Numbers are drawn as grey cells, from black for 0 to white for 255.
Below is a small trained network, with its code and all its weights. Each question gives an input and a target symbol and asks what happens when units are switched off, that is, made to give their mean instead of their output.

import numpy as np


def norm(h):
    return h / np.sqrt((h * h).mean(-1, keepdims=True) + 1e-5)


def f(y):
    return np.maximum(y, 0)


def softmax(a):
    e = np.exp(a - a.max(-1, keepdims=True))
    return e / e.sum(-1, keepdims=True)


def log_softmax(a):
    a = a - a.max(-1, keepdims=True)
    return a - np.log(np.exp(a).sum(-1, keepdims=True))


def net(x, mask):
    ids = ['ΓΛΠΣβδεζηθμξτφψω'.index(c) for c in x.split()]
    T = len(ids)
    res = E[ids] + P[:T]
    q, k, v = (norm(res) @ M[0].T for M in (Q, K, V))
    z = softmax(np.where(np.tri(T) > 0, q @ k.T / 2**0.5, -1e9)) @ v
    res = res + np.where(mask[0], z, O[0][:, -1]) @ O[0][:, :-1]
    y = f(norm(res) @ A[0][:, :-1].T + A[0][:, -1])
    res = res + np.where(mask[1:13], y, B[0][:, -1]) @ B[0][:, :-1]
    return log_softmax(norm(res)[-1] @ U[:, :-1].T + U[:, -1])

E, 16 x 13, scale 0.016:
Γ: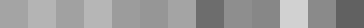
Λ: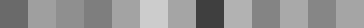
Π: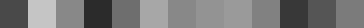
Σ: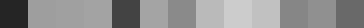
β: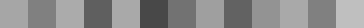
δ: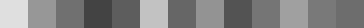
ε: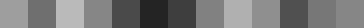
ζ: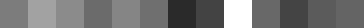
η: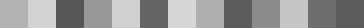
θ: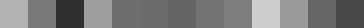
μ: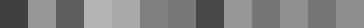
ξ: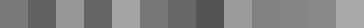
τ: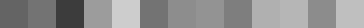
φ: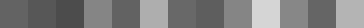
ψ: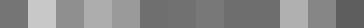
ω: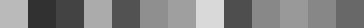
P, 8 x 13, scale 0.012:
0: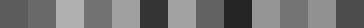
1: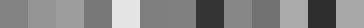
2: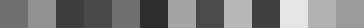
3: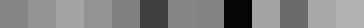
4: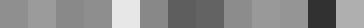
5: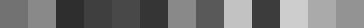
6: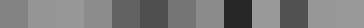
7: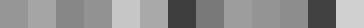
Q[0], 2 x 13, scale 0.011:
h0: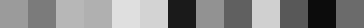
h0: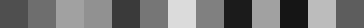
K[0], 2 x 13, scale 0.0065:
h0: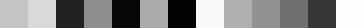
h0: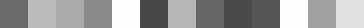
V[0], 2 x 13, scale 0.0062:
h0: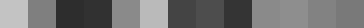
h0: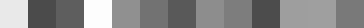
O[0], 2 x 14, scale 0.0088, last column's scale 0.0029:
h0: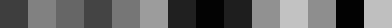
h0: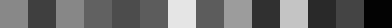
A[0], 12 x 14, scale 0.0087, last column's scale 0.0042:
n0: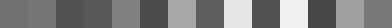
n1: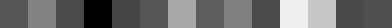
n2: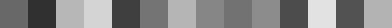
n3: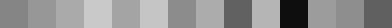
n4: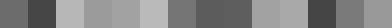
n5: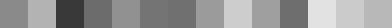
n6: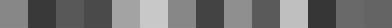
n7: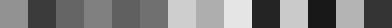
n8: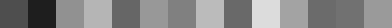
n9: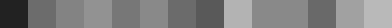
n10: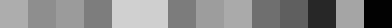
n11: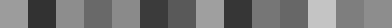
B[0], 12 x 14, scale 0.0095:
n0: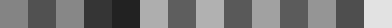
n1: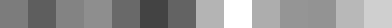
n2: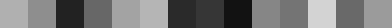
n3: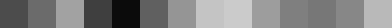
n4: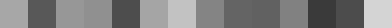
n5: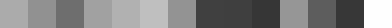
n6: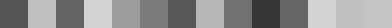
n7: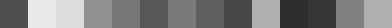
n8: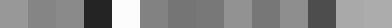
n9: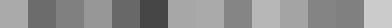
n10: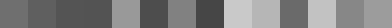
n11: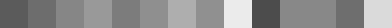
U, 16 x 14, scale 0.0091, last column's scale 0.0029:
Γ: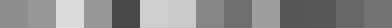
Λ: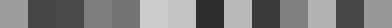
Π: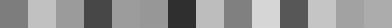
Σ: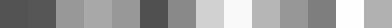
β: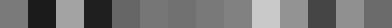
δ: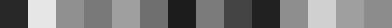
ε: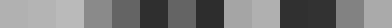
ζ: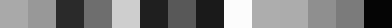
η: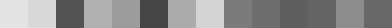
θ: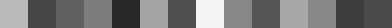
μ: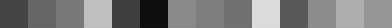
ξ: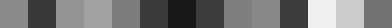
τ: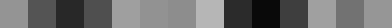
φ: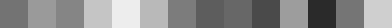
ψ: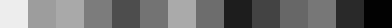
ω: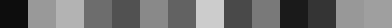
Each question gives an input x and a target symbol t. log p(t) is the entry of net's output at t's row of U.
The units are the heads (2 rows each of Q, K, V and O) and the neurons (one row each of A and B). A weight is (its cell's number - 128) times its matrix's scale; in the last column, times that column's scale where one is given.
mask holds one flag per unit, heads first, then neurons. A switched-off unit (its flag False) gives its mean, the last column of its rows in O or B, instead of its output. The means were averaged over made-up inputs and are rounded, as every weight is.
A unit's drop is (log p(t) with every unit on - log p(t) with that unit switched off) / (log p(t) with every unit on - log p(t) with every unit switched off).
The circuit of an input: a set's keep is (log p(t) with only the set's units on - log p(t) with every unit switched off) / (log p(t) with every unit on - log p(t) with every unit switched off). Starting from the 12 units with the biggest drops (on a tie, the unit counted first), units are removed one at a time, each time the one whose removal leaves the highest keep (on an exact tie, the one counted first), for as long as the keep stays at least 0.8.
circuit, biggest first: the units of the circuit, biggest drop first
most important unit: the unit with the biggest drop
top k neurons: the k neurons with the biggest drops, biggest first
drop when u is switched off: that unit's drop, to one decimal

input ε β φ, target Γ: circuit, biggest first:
[h0, n7, n5]
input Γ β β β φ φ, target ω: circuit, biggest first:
[h0, n7]
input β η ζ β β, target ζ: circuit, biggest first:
[n10]
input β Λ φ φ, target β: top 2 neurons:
[n3, n8]
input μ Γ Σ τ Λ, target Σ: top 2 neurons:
[n3, n10]
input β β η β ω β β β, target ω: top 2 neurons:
[n7, n6]
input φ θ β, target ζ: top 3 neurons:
[n1, n5, n6]
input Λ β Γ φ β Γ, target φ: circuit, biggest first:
[h0, n5]
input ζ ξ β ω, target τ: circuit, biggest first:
[n2, n8]
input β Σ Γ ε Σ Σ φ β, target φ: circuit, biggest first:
[n0, n1]
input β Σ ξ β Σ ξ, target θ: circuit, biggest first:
[n0, n5, n1]
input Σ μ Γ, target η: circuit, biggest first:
[h0, n5]
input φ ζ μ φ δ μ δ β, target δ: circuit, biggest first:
[h0, n6]
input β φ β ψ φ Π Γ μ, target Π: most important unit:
h0
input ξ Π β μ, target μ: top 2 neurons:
[n5, n3]
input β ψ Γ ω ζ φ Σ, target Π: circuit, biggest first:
[n2, n8]
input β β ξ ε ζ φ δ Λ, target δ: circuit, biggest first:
[h0, n6]
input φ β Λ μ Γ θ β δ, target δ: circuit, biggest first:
[n6, h0]
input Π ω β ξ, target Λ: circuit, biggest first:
[n11, n1]
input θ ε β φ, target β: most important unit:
n8
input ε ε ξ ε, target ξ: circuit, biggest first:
[n2, n11]
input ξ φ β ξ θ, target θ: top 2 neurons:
[n6, n4]
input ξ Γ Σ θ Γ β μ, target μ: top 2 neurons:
[n5, n9]
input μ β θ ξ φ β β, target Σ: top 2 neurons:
[n11, n5]
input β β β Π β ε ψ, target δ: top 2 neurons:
[n4, n0]
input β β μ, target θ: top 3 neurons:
[n0, n5, n1]
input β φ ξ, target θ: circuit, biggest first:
[n0]
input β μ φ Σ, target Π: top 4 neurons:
[n2, n3, n8, n4]
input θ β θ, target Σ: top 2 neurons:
[n1, n5]
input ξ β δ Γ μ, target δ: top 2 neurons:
[n6, n5]
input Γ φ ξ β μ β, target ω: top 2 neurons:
[n7, n0]
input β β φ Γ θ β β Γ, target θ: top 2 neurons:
[n4, n0]
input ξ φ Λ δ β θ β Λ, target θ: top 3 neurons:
[n4, n0, n6]
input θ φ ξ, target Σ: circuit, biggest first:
[n1]
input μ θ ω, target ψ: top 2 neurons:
[n7, n5]
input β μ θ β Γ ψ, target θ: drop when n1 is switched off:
0.5
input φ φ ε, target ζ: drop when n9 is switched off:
0.0
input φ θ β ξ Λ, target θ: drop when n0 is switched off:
0.3
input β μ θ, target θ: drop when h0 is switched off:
0.2
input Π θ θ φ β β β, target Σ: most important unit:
n5
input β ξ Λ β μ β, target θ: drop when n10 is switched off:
0.1
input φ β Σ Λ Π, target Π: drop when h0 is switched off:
1.0
